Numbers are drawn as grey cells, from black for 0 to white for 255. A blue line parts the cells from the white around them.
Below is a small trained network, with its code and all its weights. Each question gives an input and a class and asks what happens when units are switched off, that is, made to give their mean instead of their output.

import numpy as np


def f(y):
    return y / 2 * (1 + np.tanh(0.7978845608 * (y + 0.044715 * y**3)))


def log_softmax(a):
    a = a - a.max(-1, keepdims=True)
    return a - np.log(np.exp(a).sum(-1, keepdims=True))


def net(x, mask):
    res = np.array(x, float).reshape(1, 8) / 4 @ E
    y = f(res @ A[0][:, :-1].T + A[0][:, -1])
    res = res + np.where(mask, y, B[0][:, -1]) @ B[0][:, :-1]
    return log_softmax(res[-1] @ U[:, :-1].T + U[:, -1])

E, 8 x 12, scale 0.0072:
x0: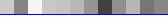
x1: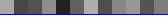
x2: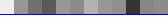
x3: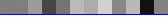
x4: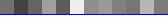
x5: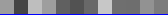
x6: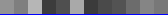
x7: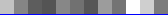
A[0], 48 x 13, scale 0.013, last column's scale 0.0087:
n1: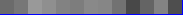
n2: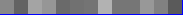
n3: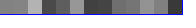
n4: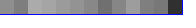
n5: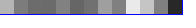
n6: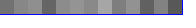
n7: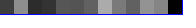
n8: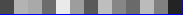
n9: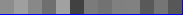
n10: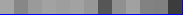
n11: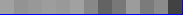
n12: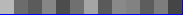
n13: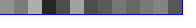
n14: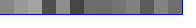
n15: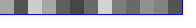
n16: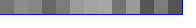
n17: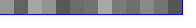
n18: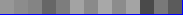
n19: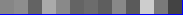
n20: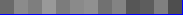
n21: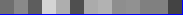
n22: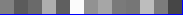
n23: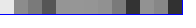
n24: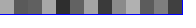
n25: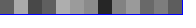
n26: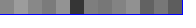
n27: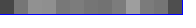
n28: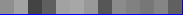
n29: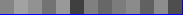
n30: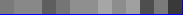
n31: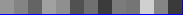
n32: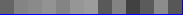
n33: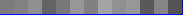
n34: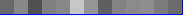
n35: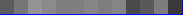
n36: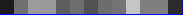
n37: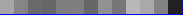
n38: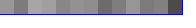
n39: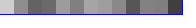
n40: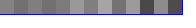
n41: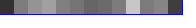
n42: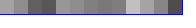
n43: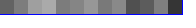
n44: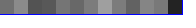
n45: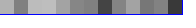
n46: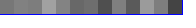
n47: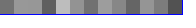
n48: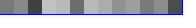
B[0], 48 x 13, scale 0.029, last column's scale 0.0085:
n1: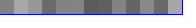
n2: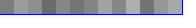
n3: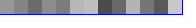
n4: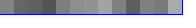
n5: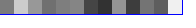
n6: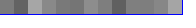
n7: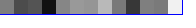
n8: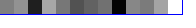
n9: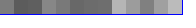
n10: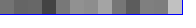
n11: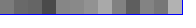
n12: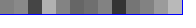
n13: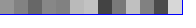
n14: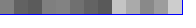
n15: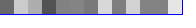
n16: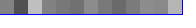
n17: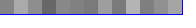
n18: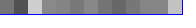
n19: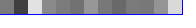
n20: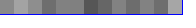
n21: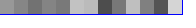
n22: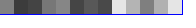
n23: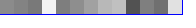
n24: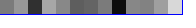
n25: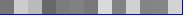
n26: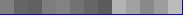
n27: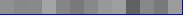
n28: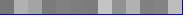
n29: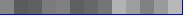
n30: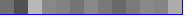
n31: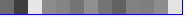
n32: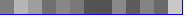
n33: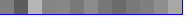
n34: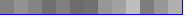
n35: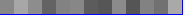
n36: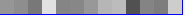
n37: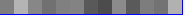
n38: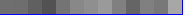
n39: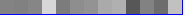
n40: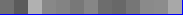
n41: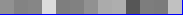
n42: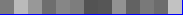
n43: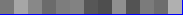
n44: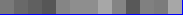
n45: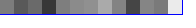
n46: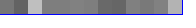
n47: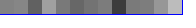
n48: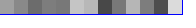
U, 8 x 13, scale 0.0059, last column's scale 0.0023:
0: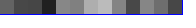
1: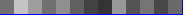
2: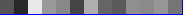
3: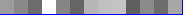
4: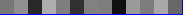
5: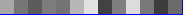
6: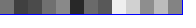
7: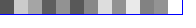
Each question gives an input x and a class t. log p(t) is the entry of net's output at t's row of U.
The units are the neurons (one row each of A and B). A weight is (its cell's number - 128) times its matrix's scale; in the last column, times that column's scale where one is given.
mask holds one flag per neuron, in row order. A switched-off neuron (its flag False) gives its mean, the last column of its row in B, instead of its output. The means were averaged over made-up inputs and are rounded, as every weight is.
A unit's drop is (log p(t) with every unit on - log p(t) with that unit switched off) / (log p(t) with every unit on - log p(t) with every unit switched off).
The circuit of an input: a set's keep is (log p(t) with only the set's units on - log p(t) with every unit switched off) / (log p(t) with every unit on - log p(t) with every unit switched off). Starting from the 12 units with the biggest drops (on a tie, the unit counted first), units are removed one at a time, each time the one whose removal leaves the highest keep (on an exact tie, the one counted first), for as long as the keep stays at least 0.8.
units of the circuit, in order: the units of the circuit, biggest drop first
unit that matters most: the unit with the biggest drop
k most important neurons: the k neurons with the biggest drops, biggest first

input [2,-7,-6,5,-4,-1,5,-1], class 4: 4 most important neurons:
n8; n23; n47; n39
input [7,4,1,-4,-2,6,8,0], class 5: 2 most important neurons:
n3; n13
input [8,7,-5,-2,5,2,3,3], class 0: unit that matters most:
n45
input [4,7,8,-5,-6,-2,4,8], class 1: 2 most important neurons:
n5; n42
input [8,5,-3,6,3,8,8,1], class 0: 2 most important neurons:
n45; n38
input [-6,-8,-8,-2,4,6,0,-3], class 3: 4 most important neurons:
n36; n41; n24; n27
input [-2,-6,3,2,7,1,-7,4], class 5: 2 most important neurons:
n48; n21
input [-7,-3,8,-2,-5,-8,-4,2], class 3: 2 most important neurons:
n39; n23
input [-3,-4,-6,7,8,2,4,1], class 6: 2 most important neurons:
n22; n31
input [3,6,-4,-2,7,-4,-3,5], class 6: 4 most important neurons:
n22; n8; n34; n47
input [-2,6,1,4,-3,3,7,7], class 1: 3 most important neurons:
n5; n37; n42
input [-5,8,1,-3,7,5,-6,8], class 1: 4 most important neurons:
n5; n8; n37; n42
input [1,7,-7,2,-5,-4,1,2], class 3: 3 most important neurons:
n36; n41; n8
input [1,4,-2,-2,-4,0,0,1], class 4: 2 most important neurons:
n24; n22
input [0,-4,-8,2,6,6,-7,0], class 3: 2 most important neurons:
n36; n41
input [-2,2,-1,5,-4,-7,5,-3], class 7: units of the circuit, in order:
n25
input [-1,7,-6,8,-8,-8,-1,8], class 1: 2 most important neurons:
n5; n42
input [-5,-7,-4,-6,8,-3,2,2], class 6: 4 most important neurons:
n22; n24; n34; n12
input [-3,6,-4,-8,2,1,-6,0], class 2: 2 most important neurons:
n31; n19
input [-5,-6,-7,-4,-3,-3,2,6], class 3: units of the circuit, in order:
n36
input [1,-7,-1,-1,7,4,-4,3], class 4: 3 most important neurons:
n8; n14; n47
